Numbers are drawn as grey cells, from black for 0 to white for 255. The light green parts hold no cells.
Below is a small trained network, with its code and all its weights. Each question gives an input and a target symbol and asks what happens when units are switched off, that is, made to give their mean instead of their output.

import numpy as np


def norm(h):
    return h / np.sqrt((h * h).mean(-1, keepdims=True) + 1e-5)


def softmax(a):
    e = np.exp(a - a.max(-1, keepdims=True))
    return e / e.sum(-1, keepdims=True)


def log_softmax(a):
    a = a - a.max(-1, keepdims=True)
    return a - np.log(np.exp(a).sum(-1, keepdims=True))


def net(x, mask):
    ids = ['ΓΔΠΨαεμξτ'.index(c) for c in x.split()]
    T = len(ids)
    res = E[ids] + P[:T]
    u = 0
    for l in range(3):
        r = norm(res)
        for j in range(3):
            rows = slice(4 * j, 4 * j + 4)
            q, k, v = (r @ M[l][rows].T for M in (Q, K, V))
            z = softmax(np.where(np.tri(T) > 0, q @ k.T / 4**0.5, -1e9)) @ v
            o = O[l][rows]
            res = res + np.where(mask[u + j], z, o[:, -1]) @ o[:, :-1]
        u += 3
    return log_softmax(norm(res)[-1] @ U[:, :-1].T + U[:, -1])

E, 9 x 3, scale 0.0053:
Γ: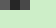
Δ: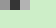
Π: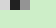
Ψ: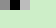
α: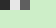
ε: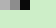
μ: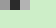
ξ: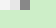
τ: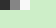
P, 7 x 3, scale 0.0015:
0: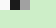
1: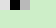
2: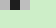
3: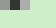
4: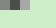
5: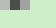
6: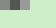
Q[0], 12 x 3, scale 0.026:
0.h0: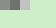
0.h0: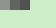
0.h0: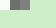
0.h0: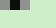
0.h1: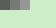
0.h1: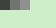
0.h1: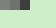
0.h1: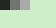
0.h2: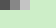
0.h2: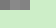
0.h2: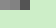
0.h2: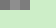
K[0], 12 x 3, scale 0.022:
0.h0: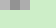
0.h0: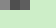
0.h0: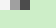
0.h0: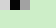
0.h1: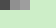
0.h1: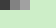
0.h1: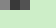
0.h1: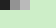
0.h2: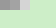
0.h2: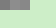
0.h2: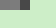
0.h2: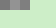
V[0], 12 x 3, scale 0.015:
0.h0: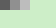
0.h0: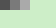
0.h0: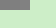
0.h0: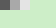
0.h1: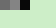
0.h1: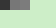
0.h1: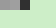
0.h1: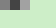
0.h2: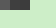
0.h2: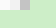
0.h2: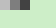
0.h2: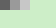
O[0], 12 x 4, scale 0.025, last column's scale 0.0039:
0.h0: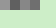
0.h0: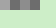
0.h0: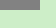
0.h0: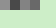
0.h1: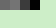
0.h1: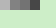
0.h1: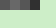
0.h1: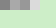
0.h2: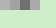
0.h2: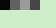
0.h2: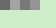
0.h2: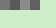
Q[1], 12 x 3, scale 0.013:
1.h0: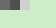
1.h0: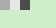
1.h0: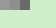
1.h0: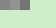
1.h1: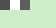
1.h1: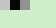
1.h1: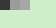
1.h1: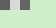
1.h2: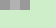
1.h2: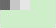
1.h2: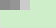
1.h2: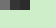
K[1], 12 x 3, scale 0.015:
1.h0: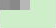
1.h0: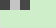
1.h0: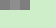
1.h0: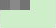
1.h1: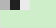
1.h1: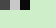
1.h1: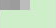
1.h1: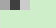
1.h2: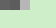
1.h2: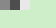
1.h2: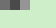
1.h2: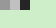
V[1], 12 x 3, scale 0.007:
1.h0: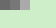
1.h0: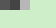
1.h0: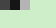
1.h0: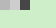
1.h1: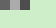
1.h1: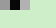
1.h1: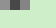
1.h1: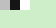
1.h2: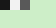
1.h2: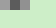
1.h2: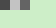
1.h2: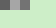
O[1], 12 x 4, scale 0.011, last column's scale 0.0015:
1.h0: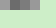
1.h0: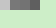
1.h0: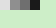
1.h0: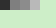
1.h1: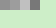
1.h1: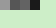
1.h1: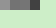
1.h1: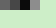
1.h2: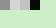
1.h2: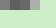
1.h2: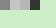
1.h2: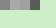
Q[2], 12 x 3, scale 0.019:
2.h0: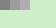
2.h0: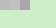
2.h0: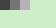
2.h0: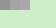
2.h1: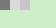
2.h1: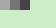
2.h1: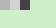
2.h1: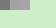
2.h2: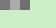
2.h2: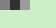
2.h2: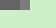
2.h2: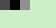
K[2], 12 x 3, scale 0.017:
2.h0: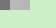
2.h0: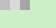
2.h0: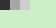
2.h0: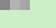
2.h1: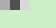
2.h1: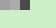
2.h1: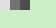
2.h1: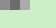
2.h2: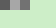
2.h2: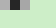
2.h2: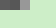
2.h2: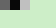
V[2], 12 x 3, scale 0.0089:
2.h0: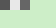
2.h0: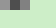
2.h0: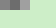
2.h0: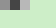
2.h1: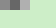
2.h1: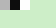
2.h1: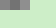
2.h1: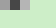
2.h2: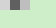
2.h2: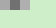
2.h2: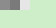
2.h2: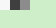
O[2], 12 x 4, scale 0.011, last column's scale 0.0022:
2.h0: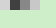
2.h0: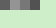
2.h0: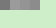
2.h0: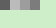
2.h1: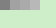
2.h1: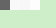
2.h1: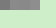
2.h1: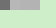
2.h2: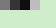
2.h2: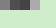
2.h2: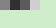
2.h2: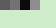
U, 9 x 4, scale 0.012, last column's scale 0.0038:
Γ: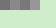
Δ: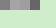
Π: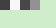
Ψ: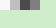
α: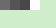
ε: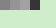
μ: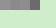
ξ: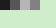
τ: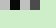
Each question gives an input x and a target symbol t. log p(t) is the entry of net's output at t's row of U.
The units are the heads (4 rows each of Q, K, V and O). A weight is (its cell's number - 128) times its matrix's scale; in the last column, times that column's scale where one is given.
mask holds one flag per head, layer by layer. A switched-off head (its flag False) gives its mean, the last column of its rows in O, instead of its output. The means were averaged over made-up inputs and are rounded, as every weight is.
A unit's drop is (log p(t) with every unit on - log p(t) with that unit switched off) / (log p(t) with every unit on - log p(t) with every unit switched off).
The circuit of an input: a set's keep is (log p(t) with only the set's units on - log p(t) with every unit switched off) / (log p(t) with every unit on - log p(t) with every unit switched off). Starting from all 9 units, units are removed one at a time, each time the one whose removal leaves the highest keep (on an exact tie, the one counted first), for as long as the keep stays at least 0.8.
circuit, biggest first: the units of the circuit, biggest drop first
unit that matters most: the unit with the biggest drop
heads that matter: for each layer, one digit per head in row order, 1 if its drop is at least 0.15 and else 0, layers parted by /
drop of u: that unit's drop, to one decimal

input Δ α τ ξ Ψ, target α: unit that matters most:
0.h2
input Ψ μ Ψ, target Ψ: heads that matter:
011 / 010 / 001
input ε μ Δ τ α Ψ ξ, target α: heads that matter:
000 / 010 / 010
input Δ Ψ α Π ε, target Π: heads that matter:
000 / 000 / 000
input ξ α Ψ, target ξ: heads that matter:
001 / 000 / 101
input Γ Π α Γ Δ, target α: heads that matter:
001 / 000 / 010
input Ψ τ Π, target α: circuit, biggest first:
[1.h2 0.h0]
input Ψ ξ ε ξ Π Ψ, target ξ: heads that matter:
001 / 000 / 000
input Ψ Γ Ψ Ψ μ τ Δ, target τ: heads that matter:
111 / 001 / 001
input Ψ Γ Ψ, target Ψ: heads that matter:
001 / 000 / 001
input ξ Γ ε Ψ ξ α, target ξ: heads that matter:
001 / 000 / 000
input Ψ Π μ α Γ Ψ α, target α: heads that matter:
000 / 000 / 000
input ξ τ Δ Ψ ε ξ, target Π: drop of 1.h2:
0.7
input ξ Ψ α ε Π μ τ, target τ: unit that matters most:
0.h0
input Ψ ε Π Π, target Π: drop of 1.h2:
0.3
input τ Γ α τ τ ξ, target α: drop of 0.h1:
0.2
